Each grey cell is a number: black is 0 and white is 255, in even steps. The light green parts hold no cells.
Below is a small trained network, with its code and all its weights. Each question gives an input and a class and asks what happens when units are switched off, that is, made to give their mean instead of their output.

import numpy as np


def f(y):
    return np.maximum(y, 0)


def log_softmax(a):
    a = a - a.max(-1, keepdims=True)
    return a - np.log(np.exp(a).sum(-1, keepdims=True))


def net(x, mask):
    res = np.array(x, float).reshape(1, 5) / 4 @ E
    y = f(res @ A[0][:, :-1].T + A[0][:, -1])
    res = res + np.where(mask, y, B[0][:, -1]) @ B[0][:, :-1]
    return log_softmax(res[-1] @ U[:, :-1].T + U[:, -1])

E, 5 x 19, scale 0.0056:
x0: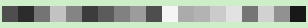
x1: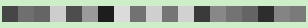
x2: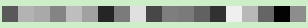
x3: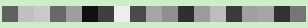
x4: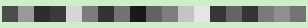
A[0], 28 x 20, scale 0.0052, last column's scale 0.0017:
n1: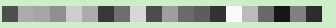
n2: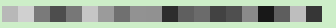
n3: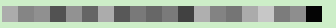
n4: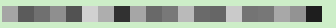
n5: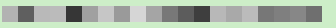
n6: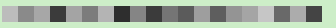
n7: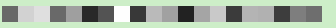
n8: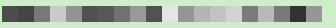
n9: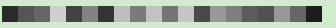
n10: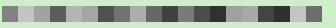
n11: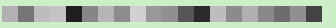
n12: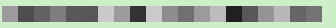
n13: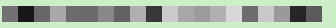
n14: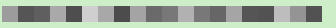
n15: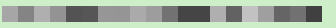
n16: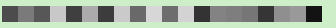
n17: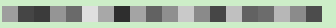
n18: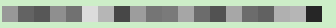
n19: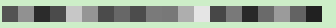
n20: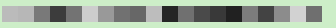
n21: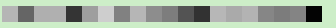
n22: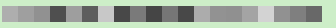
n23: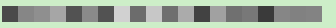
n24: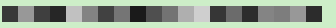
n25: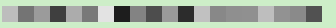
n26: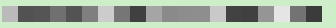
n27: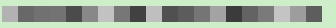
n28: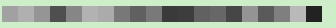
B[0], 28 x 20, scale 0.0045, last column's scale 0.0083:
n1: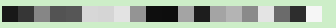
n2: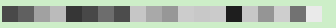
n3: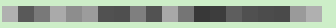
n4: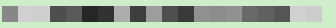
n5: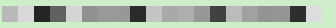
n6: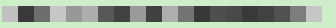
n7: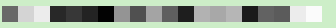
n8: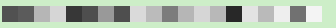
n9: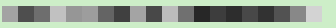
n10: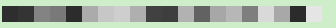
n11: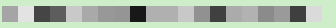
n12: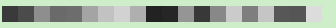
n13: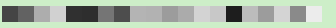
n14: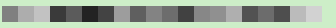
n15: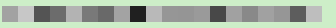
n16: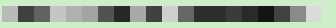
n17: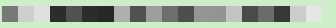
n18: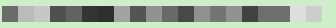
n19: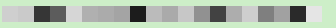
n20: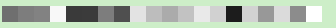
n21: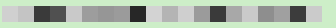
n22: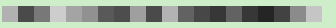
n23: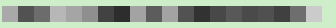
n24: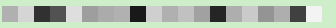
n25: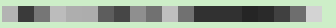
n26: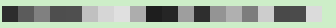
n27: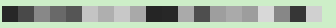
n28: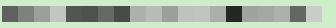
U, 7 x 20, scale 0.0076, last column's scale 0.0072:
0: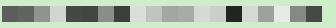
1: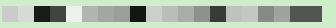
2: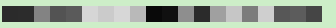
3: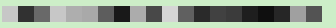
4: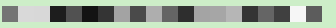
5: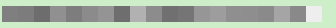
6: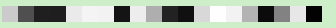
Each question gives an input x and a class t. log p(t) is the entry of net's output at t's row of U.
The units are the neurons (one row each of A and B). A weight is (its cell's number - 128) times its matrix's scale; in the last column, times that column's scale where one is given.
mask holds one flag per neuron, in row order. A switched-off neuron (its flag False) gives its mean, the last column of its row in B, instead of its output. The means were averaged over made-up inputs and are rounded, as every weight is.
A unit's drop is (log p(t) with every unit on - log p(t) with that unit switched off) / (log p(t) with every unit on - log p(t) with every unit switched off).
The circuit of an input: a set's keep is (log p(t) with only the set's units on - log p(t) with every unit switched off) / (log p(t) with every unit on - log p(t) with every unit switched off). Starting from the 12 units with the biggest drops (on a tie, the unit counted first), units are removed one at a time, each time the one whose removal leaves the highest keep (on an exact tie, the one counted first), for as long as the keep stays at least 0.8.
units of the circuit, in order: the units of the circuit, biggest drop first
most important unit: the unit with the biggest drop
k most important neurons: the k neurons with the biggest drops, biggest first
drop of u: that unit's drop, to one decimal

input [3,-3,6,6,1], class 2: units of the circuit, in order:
[n1]
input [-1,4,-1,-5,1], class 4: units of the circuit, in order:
[n17, n14]
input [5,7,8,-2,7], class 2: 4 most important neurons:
[n1, n5, n11, n21]
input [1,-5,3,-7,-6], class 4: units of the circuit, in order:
[n4, n17]
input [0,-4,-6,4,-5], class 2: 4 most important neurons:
[n12, n26, n27, n24]
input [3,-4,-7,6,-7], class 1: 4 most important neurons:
[n11, n15, n21, n5]
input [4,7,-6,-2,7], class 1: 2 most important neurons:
[n19, n24]
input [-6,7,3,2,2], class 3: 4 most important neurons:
[n16, n23, n8, n13]
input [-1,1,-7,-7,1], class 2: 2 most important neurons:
[n26, n27]
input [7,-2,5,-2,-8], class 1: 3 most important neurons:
[n5, n11, n21]
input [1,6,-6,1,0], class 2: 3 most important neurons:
[n12, n26, n27]
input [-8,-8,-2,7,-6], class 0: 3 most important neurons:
[n20, n28, n2]
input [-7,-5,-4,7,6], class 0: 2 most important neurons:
[n20, n28]
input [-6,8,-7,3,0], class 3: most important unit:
n16
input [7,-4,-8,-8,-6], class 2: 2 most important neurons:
[n26, n12]
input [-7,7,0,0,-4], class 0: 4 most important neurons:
[n20, n2, n28, n25]
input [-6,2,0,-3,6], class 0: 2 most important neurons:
[n20, n2]
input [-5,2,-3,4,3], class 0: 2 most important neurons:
[n20, n17]
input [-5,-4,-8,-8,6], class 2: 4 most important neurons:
[n26, n27, n12, n7]
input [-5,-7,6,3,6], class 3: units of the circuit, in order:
[n6]
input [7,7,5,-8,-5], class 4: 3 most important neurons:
[n17, n4, n14]
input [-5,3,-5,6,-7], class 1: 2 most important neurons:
[n11, n5]
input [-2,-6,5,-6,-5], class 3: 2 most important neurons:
[n6, n25]
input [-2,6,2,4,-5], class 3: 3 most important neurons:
[n16, n23, n24]
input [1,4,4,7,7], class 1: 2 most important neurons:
[n24, n19]
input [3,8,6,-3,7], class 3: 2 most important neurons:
[n16, n9]
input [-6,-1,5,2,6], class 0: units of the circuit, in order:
[n2]
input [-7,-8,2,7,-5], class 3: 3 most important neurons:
[n6, n25, n22]
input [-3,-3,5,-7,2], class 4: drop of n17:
0.3
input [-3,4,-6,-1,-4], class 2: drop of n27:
0.2
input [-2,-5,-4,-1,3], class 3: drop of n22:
0.2
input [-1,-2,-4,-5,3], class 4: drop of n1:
0.4
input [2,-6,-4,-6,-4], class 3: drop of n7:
0.5
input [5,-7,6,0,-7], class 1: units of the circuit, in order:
[n21]
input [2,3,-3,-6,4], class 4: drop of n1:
0.0
